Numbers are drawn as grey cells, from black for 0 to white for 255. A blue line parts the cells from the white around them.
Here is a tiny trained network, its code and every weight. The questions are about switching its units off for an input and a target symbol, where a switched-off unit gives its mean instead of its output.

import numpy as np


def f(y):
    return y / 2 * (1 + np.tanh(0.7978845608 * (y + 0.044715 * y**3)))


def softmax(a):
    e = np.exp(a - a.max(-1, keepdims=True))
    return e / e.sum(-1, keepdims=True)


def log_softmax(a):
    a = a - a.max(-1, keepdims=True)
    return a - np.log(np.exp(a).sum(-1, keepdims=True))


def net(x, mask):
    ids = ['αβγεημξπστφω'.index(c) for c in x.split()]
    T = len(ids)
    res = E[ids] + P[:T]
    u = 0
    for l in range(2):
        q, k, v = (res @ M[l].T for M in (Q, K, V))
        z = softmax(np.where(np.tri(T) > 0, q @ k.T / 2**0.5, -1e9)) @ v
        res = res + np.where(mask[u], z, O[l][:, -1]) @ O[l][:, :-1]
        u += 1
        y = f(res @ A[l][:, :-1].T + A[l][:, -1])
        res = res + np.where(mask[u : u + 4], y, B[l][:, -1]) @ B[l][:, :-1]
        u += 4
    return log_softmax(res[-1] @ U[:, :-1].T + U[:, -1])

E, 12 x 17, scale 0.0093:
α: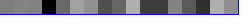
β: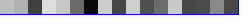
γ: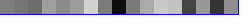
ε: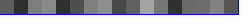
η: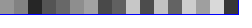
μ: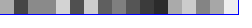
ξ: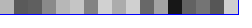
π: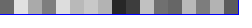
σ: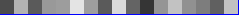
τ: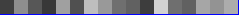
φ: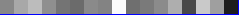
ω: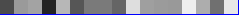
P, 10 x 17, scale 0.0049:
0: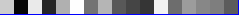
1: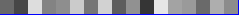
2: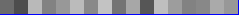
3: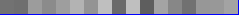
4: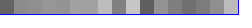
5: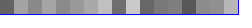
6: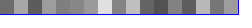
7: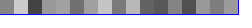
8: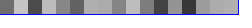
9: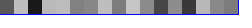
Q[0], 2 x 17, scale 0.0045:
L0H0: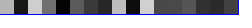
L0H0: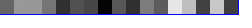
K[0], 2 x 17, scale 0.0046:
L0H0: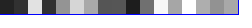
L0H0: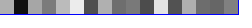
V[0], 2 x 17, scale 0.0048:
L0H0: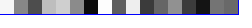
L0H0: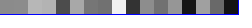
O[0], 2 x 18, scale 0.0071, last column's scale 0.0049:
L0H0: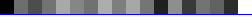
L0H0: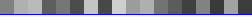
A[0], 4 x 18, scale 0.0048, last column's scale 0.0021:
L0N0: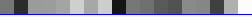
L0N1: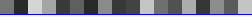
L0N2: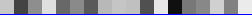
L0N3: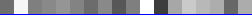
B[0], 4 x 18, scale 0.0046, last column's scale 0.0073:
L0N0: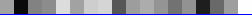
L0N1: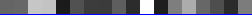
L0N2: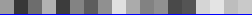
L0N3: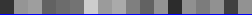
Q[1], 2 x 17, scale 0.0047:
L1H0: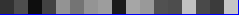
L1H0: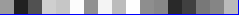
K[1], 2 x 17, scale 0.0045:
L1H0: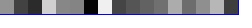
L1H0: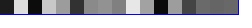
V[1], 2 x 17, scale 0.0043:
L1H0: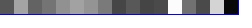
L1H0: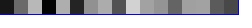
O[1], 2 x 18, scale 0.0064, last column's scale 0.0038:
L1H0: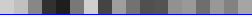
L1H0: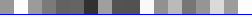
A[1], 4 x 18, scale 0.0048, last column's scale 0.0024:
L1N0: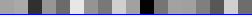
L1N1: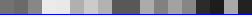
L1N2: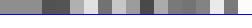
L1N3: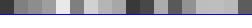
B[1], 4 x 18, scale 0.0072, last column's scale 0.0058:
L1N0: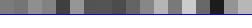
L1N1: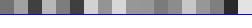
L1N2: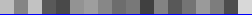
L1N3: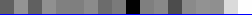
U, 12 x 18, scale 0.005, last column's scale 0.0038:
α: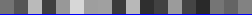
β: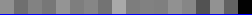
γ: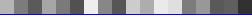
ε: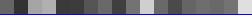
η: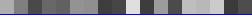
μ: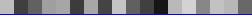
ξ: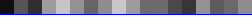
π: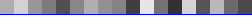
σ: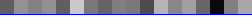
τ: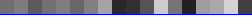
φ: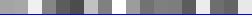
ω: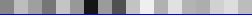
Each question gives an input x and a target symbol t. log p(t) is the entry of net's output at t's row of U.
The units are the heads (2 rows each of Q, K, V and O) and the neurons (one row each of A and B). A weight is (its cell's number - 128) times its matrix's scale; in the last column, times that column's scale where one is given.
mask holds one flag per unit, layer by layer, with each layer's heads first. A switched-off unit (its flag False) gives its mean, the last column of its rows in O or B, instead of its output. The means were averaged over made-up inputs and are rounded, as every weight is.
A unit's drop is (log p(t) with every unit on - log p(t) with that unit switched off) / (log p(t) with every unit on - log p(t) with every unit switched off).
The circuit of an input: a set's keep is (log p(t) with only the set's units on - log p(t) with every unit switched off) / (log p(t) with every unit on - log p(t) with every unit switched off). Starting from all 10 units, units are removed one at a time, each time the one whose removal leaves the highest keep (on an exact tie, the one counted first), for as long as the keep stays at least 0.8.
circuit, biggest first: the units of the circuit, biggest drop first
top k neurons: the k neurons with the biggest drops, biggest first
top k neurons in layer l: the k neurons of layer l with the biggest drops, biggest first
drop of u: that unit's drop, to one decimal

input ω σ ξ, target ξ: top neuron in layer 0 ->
[L0N2]
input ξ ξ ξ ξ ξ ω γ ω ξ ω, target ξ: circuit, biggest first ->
[L0N3 L0N2 L1H0]
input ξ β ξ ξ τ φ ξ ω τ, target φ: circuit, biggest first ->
[L1H0 L0H0 L1N2]
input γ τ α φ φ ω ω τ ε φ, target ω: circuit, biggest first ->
[L1H0 L0H0 L1N2]
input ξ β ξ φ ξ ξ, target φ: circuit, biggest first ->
[L0H0 L1H0]
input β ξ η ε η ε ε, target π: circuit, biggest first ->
[L0H0 L1H0]
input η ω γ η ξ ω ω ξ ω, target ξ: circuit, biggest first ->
[L0H0 L0N2 L1H0 L0N3]
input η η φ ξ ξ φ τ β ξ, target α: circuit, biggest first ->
[L1H0 L0H0 L1N1 L1N3]
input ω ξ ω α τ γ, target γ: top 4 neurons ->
[L1N1 L0N0 L0N2 L1N3]
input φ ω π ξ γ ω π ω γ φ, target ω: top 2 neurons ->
[L1N1 L0N0]
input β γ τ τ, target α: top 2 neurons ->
[L1N1 L1N3]
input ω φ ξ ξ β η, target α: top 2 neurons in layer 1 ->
[L1N1 L1N3]
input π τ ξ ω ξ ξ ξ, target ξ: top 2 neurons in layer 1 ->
[L1N1 L1N2]
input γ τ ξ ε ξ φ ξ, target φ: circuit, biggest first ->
[L0H0]
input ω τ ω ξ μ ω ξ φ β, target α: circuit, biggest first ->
[L1H0 L0H0 L1N1]
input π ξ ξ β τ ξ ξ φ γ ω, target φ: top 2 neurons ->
[L0N3 L1N2]
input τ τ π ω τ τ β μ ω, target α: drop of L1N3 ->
0.1
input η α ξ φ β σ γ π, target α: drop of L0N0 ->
0.0
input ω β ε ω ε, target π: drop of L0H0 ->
1.2
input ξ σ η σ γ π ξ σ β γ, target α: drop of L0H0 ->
0.8
